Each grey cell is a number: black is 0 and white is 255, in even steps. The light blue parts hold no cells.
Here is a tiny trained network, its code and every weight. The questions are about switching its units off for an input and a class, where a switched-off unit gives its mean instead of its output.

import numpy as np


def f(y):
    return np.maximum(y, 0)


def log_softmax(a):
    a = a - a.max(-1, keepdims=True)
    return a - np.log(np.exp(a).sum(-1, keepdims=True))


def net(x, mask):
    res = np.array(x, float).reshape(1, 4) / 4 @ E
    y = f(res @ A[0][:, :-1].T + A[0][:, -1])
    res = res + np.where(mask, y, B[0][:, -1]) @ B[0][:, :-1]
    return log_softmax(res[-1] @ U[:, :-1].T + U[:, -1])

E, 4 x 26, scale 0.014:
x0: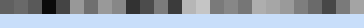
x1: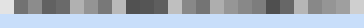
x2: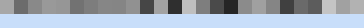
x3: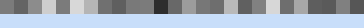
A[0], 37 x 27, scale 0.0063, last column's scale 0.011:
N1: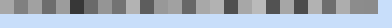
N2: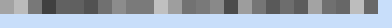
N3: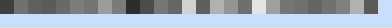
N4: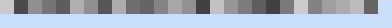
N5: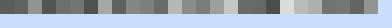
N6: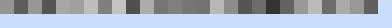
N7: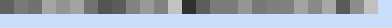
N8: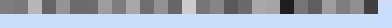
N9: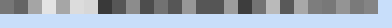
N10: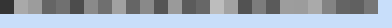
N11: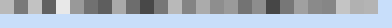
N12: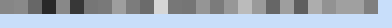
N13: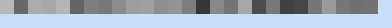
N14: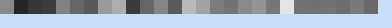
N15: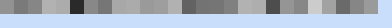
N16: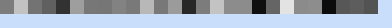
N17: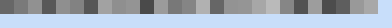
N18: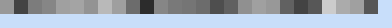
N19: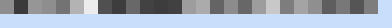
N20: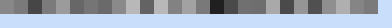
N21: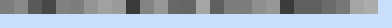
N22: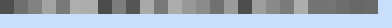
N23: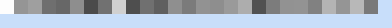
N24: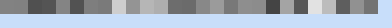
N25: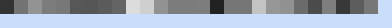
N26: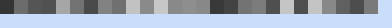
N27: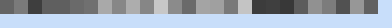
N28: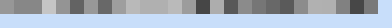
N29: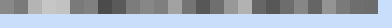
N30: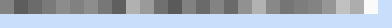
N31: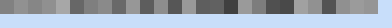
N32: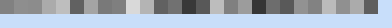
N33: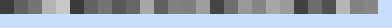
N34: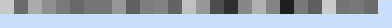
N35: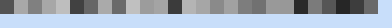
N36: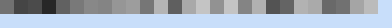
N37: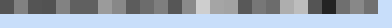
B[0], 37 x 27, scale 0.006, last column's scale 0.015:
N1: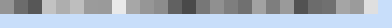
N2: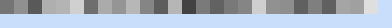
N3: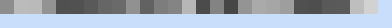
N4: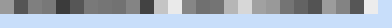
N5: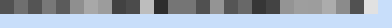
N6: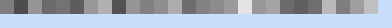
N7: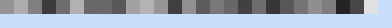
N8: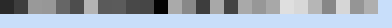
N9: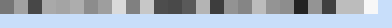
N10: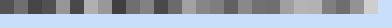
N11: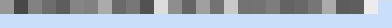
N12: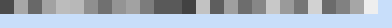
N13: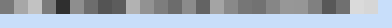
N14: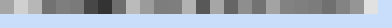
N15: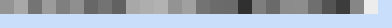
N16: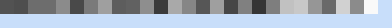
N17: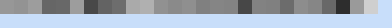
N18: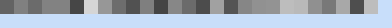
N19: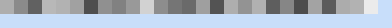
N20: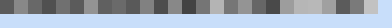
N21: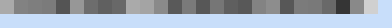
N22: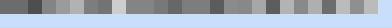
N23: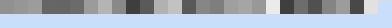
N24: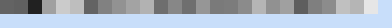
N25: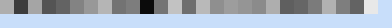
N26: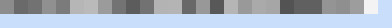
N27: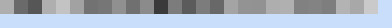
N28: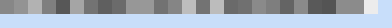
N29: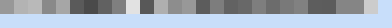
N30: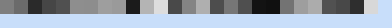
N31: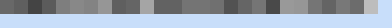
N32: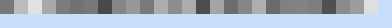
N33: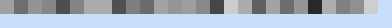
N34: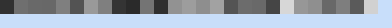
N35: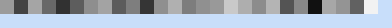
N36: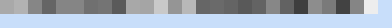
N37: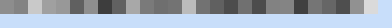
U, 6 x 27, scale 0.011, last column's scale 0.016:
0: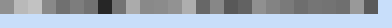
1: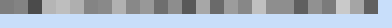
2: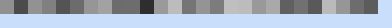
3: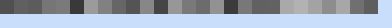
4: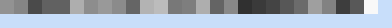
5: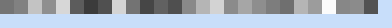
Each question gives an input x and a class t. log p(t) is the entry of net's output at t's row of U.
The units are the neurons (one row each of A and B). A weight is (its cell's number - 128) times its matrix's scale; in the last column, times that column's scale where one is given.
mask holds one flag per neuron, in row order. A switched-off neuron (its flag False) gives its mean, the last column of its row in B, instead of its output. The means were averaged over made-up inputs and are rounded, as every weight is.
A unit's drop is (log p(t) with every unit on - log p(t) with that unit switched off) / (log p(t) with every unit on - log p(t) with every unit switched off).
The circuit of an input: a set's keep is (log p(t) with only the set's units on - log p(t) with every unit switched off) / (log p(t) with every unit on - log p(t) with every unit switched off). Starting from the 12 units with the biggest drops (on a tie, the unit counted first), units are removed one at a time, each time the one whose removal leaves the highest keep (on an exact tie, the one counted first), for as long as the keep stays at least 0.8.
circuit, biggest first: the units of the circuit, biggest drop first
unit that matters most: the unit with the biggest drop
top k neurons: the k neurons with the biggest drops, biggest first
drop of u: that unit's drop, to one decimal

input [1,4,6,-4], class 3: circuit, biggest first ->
N34
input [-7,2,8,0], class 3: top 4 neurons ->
N34, N18, N8, N20
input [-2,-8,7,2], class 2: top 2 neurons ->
N35, N25
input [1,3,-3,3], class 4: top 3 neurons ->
N35, N24, N2
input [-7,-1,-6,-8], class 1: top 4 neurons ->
N24, N1, N27, N2
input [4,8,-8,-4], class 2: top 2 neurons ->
N4, N23
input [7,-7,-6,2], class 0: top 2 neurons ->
N37, N14
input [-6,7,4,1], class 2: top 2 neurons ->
N4, N11
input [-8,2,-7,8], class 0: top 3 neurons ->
N7, N29, N32
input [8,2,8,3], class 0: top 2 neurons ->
N3, N14
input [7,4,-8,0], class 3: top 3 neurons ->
N16, N5, N10
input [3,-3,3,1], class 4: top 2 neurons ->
N30, N32
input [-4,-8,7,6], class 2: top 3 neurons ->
N35, N25, N33
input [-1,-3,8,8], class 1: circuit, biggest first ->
N9
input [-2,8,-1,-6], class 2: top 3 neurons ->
N4, N23, N11
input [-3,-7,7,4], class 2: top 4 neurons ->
N35, N25, N33, N16
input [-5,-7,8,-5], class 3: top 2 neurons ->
N34, N20
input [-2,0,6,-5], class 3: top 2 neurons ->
N34, N9
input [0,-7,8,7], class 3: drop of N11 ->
0.1
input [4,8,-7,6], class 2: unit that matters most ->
N4
